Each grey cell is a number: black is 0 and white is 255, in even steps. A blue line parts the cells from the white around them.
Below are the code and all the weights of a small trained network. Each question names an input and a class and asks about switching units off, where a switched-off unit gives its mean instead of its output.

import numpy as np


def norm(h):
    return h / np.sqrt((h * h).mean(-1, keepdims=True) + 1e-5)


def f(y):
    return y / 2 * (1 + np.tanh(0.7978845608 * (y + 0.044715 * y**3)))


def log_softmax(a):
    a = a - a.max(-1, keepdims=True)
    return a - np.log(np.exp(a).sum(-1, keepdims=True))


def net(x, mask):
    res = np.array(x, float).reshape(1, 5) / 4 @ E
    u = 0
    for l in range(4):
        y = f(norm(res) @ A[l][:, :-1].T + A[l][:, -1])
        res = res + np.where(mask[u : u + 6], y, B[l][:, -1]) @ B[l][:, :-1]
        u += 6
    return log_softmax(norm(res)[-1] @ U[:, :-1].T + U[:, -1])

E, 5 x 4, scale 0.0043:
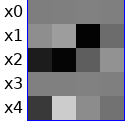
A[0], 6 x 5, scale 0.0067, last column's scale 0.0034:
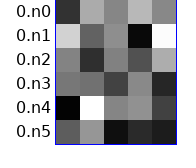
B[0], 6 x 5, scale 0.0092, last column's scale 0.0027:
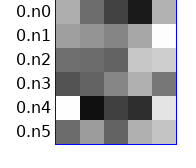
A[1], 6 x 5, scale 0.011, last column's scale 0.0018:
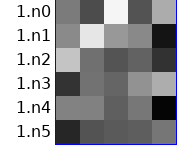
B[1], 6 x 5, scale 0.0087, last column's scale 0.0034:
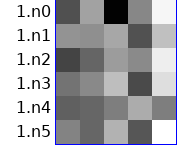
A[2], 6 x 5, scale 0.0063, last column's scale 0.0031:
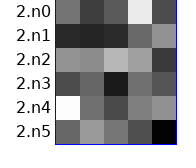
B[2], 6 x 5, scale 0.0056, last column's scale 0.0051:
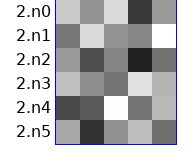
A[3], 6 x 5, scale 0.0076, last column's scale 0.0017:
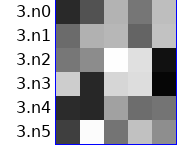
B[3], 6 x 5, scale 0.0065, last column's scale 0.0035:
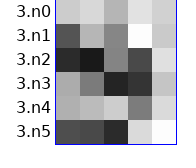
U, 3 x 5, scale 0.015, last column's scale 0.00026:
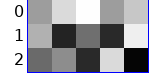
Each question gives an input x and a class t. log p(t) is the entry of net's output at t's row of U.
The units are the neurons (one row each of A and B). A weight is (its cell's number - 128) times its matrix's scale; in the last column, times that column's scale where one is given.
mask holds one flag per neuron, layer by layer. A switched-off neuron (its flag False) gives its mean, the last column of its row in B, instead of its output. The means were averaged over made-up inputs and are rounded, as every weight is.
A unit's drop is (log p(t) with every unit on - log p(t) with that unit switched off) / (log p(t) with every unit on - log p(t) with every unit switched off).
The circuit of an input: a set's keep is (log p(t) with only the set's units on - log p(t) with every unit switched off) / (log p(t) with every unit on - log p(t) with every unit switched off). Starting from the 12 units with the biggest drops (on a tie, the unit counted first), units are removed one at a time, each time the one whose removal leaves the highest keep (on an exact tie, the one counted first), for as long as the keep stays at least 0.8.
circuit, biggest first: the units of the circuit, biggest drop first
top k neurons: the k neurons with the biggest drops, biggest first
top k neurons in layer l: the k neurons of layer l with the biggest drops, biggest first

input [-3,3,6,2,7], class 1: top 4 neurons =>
[0.n4, 0.n0, 2.n4, 3.n1]
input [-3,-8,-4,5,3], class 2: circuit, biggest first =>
[1.n0]
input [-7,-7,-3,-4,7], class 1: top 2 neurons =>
[0.n4, 0.n0]
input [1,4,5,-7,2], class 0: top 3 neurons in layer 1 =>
[1.n5, 1.n3, 1.n0]
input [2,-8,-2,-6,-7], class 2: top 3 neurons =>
[1.n0, 0.n4, 1.n5]
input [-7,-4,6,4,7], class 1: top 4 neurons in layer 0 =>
[0.n4, 0.n0, 0.n5, 0.n1]
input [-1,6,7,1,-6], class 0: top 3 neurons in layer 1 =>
[1.n3, 1.n5, 1.n0]
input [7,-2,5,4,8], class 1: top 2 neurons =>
[0.n4, 0.n0]
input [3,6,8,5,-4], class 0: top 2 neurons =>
[1.n0, 1.n5]
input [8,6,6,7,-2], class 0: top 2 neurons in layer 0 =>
[0.n1, 0.n3]
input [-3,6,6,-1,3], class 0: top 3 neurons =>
[1.n3, 1.n5, 1.n0]
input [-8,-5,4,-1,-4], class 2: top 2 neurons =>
[1.n0, 0.n4]
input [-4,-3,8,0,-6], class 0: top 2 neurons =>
[0.n4, 3.n0]
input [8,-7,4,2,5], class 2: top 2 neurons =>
[1.n0, 2.n1]
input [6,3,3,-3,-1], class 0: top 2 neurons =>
[1.n3, 1.n0]
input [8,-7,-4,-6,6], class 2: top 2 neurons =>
[1.n0, 1.n5]
